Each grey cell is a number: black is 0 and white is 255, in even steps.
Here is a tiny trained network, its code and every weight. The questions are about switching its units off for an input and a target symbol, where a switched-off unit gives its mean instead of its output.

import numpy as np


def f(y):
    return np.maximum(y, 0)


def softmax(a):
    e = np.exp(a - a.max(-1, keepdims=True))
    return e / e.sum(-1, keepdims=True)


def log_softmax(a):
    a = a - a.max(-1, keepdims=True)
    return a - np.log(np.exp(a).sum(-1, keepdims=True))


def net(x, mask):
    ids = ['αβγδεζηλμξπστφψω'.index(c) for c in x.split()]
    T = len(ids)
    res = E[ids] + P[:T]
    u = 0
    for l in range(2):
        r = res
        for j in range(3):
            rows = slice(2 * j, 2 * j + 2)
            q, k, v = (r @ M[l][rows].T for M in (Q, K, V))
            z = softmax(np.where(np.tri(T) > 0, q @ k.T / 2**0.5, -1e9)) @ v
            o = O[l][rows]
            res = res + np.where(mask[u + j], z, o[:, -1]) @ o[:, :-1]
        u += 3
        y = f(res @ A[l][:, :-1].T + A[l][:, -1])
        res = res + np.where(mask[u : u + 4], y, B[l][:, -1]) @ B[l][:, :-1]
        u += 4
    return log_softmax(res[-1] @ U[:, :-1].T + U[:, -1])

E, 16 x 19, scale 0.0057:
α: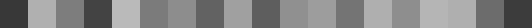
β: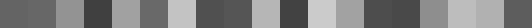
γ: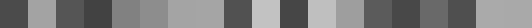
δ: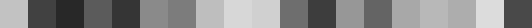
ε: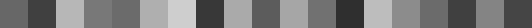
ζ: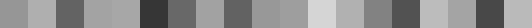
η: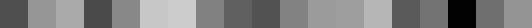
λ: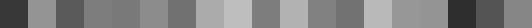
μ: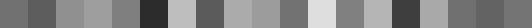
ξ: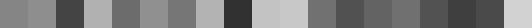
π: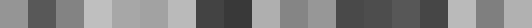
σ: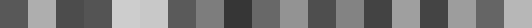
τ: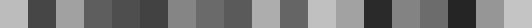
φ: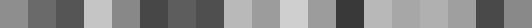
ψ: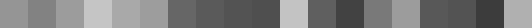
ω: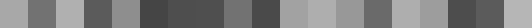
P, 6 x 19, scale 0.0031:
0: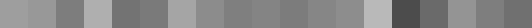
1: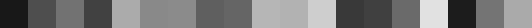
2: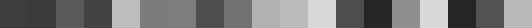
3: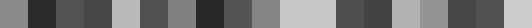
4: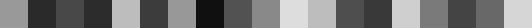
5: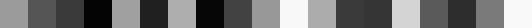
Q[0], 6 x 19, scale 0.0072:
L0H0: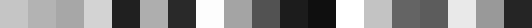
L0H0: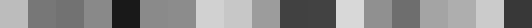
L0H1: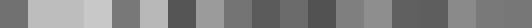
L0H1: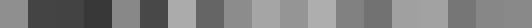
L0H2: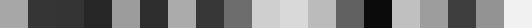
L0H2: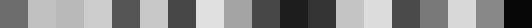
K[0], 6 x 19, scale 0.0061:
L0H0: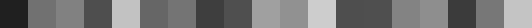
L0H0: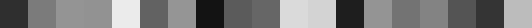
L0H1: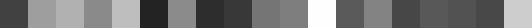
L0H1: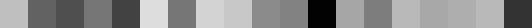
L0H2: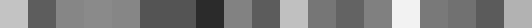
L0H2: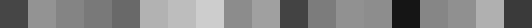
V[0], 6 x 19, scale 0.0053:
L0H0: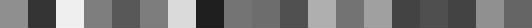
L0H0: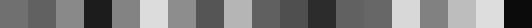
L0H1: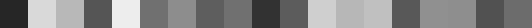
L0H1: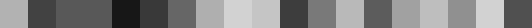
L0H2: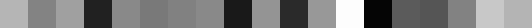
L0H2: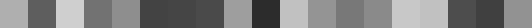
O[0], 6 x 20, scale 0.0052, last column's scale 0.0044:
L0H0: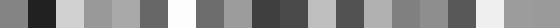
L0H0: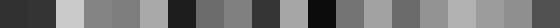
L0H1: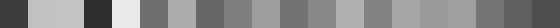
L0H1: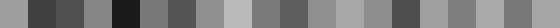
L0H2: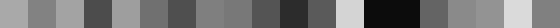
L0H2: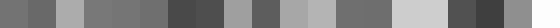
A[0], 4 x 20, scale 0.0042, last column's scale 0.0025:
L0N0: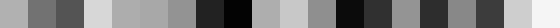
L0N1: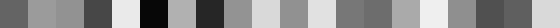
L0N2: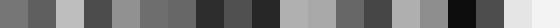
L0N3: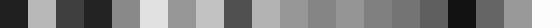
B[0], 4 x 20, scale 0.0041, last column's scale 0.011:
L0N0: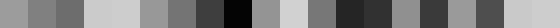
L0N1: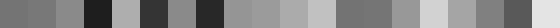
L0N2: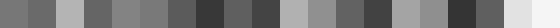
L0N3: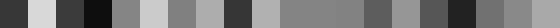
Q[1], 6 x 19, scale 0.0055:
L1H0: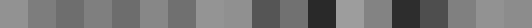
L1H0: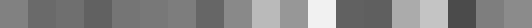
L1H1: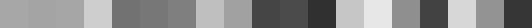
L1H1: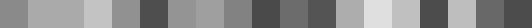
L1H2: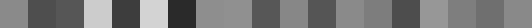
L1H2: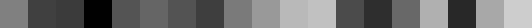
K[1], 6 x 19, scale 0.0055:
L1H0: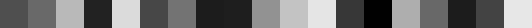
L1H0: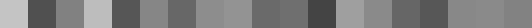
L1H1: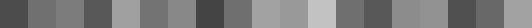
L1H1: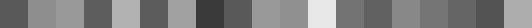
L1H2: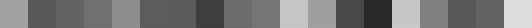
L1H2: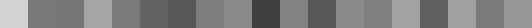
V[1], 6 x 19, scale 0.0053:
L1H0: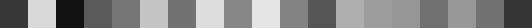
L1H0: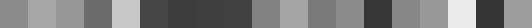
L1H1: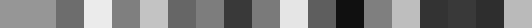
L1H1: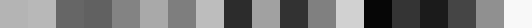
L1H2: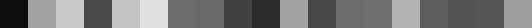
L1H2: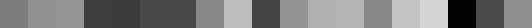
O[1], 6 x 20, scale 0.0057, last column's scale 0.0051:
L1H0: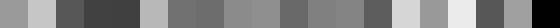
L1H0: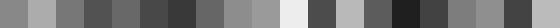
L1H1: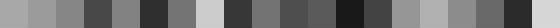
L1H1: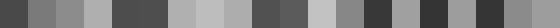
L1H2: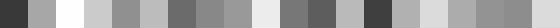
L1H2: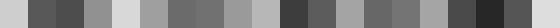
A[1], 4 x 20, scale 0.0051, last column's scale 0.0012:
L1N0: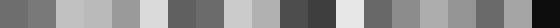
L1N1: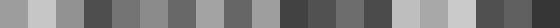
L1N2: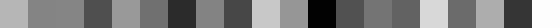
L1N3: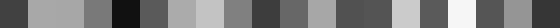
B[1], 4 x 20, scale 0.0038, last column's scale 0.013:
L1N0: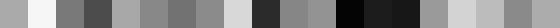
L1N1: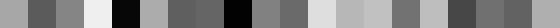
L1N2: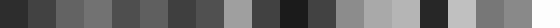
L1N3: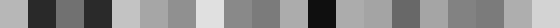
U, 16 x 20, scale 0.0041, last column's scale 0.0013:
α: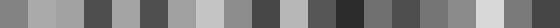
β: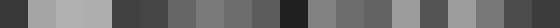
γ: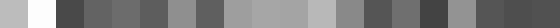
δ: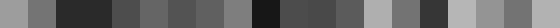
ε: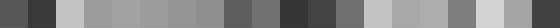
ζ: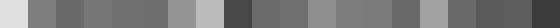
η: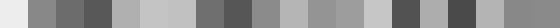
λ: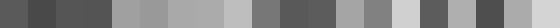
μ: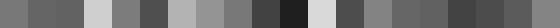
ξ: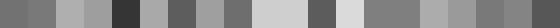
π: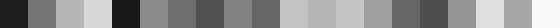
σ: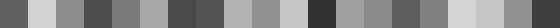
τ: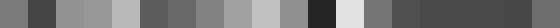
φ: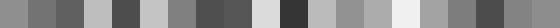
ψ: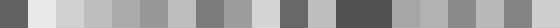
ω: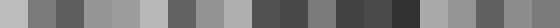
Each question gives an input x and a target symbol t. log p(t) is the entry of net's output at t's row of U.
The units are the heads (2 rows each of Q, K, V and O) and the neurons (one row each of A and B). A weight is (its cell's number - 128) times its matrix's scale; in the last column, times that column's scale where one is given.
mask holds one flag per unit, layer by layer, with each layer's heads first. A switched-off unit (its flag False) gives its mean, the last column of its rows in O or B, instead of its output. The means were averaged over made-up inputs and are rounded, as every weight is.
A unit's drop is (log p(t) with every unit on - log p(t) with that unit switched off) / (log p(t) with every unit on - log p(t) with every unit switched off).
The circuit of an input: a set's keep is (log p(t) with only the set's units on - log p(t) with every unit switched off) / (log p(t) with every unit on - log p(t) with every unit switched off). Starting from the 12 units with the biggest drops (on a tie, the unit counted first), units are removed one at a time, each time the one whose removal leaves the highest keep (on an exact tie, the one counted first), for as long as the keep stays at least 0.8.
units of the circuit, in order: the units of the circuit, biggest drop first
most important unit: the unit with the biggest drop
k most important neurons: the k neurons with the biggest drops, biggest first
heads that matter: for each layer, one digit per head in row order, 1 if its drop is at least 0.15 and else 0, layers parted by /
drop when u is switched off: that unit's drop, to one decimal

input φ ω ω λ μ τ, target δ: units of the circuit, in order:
[L1H1 L1N2 L0H2]
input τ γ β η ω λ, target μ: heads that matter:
101 / 111
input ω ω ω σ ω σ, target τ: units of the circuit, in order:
[L1H0 L1H2]
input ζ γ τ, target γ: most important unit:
L0H0
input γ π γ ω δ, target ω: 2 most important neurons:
[L1N0 L0N2]
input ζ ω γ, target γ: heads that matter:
100 / 100
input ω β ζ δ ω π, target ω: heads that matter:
111 / 001
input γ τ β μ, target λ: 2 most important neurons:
[L1N3 L0N1]
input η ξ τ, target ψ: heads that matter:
010 / 001
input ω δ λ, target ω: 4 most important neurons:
[L1N0 L0N2 L0N0 L0N1]
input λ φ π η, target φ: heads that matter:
001 / 100
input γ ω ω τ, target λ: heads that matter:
001 / 110
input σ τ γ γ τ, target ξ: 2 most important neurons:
[L1N3 L1N1]
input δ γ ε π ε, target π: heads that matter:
110 / 011
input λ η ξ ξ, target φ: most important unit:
L1H0
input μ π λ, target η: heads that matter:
100 / 011
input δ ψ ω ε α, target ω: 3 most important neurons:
[L1N0 L0N2 L0N0]
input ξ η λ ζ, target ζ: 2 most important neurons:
[L1N3 L1N1]
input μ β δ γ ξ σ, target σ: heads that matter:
101 / 011
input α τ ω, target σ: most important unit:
L1H1
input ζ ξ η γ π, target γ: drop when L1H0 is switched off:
0.3
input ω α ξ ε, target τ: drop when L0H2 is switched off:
0.1
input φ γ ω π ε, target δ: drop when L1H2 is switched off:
0.1
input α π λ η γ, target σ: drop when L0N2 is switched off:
0.0
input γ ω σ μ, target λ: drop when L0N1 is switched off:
0.1
